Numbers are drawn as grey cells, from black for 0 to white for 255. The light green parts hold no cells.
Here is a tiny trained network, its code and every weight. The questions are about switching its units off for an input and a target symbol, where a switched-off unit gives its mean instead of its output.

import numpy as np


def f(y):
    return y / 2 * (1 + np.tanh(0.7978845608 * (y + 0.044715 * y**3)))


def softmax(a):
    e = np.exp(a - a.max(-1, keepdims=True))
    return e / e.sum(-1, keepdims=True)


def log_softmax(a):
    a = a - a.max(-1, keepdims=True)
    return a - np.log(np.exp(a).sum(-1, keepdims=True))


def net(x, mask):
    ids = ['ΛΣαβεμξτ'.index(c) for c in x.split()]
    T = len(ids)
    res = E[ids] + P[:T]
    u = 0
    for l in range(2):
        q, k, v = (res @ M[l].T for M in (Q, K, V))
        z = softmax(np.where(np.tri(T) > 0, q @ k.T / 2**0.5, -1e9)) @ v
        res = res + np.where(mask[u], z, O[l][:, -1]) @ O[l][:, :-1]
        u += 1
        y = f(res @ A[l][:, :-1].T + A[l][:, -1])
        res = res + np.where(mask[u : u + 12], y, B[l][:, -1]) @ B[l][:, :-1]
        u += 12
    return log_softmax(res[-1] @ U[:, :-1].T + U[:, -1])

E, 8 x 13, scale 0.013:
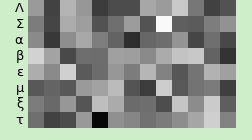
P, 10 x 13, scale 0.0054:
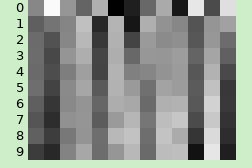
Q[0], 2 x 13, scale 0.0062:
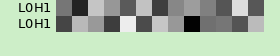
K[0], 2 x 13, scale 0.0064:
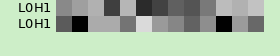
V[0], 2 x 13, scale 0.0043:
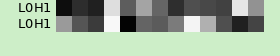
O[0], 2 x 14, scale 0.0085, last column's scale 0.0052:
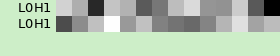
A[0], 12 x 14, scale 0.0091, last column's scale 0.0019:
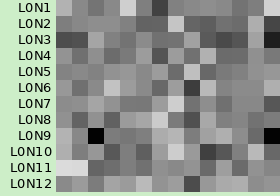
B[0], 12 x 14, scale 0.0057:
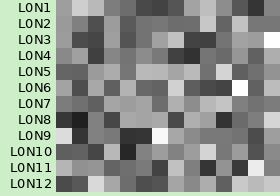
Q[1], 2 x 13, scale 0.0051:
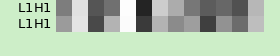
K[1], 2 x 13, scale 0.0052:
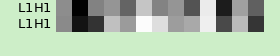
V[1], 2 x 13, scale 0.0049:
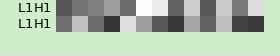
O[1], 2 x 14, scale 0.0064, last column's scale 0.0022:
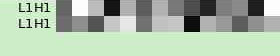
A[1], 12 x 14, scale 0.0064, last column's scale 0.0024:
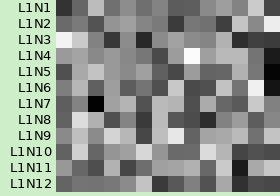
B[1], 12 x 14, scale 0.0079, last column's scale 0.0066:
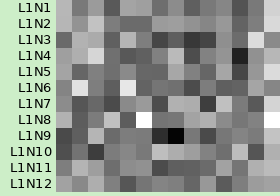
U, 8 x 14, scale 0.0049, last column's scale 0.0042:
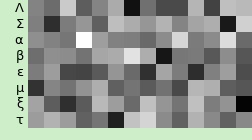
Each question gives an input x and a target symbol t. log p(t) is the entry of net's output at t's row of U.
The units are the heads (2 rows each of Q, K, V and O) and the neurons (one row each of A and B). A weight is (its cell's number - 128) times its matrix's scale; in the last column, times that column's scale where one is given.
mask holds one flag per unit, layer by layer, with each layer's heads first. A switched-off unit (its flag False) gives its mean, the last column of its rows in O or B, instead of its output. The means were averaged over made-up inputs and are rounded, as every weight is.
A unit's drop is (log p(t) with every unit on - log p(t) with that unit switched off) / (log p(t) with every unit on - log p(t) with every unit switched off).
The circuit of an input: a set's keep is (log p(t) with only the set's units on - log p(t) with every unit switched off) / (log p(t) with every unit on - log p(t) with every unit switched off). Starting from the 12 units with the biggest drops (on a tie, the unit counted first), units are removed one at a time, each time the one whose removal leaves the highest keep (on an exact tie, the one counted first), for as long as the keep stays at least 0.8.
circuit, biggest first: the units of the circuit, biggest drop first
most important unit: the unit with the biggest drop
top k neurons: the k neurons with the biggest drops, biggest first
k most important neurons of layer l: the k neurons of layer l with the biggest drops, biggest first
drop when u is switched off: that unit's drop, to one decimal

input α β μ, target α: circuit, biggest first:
L1H1, L0H1, L0N1, L1N7
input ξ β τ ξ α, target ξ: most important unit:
L1H1
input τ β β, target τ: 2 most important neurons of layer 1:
L1N4, L1N8
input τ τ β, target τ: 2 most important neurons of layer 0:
L0N12, L0N9
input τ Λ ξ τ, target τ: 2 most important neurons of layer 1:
L1N4, L1N8
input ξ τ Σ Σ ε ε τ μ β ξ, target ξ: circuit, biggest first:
L1H1, L0H1, L1N7, L0N1
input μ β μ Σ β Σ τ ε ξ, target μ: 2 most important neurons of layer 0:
L0N1, L0N3
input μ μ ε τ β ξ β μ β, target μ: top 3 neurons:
L1N9, L1N8, L0N5
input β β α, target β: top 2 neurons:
L0N3, L1N9
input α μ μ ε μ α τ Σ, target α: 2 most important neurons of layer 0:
L0N1, L0N3
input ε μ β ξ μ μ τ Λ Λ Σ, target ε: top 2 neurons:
L0N10, L1N11
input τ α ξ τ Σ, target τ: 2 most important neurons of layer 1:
L1N4, L1N8
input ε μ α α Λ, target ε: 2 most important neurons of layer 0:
L0N10, L0N4
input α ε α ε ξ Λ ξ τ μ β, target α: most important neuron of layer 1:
L1N11
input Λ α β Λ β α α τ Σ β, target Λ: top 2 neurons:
L0N3, L1N5
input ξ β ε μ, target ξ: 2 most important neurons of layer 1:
L1N7, L1N9
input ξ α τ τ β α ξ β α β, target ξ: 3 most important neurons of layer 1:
L1N7, L1N11, L1N8
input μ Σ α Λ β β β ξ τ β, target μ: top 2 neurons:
L1N9, L1N8
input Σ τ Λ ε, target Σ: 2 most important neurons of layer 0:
L0N5, L0N10
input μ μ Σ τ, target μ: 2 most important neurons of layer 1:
L1N9, L1N8
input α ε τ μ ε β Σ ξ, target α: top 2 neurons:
L0N1, L1N7
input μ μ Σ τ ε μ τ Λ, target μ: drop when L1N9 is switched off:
0.4
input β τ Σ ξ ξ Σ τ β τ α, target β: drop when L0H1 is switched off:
0.5
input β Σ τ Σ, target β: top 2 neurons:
L0N3, L1N9
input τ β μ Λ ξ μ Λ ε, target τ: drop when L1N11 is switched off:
0.1
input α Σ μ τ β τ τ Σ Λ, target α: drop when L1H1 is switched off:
0.7
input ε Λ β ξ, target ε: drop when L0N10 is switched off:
0.1
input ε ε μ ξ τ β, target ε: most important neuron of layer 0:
L0N8
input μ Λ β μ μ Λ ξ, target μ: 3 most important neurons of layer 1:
L1N9, L1N4, L1N8
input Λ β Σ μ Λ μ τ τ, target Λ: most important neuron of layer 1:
L1N1
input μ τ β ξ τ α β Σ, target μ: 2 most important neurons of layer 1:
L1N9, L1N8
